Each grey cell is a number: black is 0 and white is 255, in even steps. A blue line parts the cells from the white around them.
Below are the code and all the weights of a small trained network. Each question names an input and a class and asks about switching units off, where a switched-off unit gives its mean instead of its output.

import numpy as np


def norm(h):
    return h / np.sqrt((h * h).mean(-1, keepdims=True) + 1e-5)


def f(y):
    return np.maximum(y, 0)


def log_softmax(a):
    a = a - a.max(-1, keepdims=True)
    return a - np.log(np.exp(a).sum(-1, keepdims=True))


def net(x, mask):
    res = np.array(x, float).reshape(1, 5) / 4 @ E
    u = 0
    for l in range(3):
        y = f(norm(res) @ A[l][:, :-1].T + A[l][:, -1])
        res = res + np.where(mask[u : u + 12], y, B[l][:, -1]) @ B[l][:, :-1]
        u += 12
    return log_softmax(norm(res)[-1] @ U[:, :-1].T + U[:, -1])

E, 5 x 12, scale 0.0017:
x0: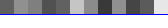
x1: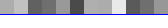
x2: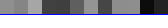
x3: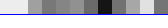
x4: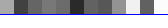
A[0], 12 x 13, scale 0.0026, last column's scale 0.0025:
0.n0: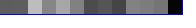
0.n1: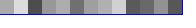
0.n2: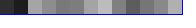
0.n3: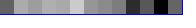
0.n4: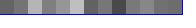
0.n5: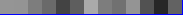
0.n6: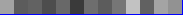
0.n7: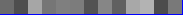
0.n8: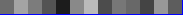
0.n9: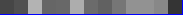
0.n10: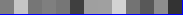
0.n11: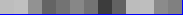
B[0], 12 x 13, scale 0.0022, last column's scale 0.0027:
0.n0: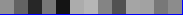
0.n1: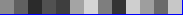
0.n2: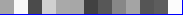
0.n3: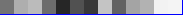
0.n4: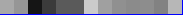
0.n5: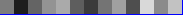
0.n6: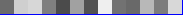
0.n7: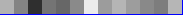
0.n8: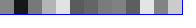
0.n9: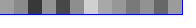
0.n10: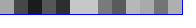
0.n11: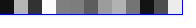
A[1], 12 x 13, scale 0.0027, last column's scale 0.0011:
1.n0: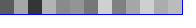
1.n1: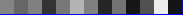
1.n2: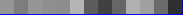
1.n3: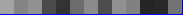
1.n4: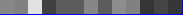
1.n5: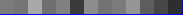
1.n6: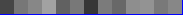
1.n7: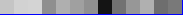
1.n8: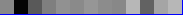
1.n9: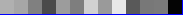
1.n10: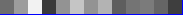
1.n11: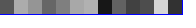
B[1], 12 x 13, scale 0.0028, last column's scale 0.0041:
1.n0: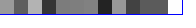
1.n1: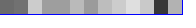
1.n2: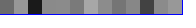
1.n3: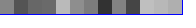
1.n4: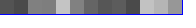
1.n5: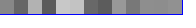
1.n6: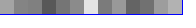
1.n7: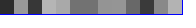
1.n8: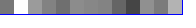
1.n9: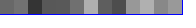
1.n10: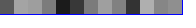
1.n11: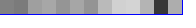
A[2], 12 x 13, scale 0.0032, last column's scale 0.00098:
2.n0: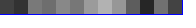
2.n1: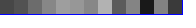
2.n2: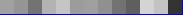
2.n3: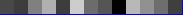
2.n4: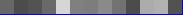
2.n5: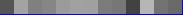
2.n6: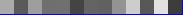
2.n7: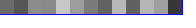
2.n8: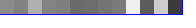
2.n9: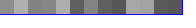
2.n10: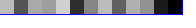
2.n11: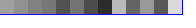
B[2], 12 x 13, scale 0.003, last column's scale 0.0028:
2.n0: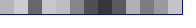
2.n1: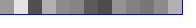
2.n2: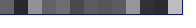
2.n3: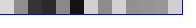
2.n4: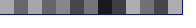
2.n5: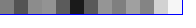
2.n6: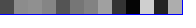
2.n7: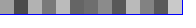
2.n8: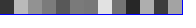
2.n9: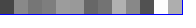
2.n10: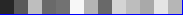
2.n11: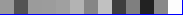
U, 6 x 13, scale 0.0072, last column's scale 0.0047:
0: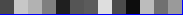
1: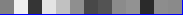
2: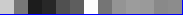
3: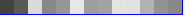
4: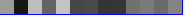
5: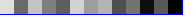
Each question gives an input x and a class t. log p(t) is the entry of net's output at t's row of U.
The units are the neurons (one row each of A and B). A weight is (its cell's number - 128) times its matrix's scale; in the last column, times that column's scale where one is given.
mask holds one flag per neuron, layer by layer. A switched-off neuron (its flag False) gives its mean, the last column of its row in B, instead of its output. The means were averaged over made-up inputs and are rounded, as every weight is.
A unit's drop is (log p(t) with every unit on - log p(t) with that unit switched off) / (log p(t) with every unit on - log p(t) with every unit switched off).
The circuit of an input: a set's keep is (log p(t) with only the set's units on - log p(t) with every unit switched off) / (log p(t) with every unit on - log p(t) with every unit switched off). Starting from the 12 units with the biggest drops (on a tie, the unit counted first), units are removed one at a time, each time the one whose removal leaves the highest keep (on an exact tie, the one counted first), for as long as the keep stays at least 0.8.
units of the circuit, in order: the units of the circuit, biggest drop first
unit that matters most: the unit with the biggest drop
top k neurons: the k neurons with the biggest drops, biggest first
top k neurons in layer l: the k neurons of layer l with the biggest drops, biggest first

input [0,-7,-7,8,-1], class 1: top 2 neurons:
[0.n11 1.n7]
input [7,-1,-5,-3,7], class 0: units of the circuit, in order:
[2.n8 2.n6]
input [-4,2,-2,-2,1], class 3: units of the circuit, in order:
[2.n10]
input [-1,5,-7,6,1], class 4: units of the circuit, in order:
[2.n2 1.n0]
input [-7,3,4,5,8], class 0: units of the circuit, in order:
[2.n6 2.n8]
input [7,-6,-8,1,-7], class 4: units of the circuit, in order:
[2.n2 2.n4]
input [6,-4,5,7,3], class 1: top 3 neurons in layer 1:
[1.n7 1.n2 1.n0]
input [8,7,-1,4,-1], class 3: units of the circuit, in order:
[1.n1 1.n11]
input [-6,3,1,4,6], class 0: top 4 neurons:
[2.n6 2.n8 1.n1 1.n11]
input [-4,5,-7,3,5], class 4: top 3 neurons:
[0.n3 1.n0 2.n2]
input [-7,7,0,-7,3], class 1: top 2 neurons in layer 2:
[2.n0 2.n3]
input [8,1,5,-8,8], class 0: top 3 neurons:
[2.n6 2.n8 0.n11]
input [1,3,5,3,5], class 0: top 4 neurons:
[2.n6 0.n6 1.n0 2.n8]
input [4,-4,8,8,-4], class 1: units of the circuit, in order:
[1.n7]
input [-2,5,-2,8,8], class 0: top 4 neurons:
[2.n6 2.n8 0.n2 0.n6]
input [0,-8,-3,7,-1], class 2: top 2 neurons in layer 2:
[2.n3 2.n0]
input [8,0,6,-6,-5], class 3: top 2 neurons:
[1.n1 0.n11]
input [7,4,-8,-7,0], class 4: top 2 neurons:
[0.n11 2.n4]
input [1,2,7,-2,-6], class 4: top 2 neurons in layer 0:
[0.n6 0.n5]
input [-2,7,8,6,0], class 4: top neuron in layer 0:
[0.n2]
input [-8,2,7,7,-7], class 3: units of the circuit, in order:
[2.n10 2.n9]
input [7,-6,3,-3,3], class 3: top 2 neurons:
[1.n1 1.n11]
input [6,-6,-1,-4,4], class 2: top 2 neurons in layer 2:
[2.n3 2.n10]
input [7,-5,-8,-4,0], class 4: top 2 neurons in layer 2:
[2.n2 2.n4]
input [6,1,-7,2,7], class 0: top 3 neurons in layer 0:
[0.n8 0.n5 0.n6]
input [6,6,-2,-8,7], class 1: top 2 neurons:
[0.n3 2.n0]
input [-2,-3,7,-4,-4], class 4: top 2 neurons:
[0.n11 1.n3]
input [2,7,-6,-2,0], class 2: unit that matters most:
0.n1
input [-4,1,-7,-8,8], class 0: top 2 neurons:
[2.n6 0.n11]
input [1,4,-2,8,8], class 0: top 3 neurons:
[2.n6 2.n8 0.n2]
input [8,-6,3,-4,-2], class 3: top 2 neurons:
[1.n1 1.n11]
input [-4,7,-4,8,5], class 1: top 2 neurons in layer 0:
[0.n11 0.n3]
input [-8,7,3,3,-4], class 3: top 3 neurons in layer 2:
[2.n10 2.n3 2.n9]
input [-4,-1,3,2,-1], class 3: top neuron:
[2.n10]
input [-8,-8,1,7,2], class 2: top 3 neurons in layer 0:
[0.n2 0.n0 0.n7]
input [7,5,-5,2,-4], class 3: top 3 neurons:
[1.n1 1.n11 2.n3]
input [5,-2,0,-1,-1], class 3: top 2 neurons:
[1.n1 1.n11]
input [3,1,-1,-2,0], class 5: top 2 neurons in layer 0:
[0.n2 0.n11]
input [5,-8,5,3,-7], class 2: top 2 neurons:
[2.n3 0.n6]
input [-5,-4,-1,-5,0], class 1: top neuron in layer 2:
[2.n1]
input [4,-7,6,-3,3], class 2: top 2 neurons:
[2.n3 1.n0]
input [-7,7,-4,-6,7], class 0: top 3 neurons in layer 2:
[2.n6 2.n3 2.n8]
